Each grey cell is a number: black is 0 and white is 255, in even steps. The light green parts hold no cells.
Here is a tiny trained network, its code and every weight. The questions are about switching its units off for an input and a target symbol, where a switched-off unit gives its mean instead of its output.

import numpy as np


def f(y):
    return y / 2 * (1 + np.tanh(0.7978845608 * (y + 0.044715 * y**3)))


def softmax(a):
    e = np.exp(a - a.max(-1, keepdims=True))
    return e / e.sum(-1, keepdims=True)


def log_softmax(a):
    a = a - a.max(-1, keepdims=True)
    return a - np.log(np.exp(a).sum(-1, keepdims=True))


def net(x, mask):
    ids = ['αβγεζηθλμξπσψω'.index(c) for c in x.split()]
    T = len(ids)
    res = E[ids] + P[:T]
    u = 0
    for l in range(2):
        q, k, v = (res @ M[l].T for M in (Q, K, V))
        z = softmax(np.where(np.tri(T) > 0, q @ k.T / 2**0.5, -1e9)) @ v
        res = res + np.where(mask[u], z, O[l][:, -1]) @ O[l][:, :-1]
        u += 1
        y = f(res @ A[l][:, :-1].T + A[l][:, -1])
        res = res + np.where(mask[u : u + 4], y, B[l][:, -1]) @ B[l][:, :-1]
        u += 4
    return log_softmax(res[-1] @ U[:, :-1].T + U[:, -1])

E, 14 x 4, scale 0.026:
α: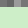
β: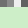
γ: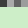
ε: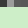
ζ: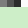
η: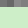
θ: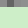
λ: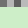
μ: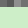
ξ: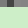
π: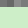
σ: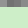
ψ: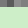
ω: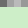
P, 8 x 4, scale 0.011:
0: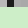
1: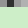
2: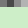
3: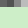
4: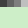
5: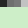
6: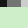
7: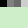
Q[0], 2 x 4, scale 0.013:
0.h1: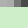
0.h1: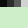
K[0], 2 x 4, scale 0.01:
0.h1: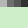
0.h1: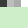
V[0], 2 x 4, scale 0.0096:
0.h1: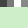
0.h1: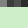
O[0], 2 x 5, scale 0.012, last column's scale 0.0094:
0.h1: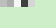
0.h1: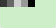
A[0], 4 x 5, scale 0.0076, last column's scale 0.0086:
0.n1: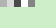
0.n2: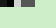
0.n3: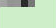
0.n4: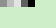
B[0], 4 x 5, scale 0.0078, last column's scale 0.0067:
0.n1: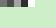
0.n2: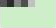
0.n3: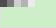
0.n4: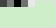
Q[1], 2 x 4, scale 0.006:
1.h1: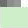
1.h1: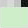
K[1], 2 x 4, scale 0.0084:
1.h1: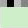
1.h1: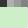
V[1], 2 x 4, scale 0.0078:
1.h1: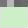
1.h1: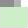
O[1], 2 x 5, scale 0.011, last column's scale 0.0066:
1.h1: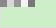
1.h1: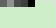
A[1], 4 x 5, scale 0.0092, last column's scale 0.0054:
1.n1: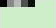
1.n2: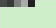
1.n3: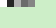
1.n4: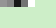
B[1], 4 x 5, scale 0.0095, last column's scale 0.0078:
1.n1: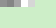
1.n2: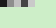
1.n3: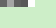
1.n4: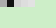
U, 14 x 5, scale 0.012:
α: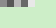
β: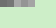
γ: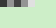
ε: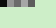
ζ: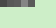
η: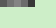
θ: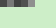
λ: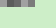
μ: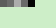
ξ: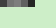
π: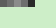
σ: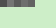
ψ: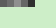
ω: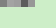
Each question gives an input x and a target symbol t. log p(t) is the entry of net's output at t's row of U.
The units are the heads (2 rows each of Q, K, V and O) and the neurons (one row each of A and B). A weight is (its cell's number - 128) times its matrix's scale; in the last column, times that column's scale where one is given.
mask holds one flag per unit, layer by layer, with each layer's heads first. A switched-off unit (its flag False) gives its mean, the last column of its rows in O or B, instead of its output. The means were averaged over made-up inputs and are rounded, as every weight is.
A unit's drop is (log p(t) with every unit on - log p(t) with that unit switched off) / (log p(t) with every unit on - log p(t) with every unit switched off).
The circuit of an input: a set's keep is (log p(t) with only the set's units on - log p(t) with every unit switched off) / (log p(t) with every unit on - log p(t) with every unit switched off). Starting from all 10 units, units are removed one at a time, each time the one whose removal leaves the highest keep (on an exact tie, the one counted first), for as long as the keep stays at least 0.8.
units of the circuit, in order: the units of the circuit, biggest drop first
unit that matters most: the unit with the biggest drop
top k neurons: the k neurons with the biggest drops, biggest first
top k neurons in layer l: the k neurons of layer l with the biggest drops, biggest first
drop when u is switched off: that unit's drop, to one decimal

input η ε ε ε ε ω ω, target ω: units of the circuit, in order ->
0.h1, 1.n4
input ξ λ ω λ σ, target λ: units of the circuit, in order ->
0.h1, 1.n2
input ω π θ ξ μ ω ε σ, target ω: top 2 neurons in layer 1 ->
1.n4, 1.n1
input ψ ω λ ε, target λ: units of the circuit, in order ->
0.h1, 1.n4, 1.n2
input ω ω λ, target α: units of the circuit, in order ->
0.n1, 1.n4, 0.h1
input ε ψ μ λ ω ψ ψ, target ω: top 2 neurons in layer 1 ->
1.n4, 1.n3
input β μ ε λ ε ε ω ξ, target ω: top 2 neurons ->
1.n4, 1.n3
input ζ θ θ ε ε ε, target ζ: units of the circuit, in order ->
0.h1, 1.n4, 1.h1
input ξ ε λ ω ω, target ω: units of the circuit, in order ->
1.n4, 0.h1
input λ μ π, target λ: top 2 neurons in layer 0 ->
0.n3, 0.n2
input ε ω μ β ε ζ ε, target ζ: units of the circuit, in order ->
0.h1, 1.n4
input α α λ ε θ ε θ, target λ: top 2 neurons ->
0.n3, 0.n2
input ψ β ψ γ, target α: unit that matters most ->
1.n3
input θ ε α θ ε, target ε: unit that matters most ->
0.h1
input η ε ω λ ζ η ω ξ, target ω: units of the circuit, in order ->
0.h1, 1.n4, 1.n3
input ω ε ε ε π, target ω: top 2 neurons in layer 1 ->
1.n4, 1.n1
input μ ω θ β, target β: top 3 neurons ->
1.n1, 0.n4, 0.n3
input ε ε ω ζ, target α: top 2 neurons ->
1.n4, 0.n1
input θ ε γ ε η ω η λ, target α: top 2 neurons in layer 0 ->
0.n1, 0.n4
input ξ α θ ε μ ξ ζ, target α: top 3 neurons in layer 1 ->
1.n4, 1.n2, 1.n3
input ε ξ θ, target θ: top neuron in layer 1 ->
1.n3
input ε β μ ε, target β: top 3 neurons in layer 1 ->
1.n1, 1.n3, 1.n2
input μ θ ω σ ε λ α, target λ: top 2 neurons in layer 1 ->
1.n2, 1.n4
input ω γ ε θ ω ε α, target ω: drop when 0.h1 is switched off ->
0.4
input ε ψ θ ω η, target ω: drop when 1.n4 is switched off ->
0.3
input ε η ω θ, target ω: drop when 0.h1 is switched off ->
0.4
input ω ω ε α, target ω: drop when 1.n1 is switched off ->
0.1
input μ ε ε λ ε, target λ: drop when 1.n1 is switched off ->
0.0
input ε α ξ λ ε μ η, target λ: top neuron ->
0.n3
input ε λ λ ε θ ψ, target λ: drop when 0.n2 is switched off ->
0.2
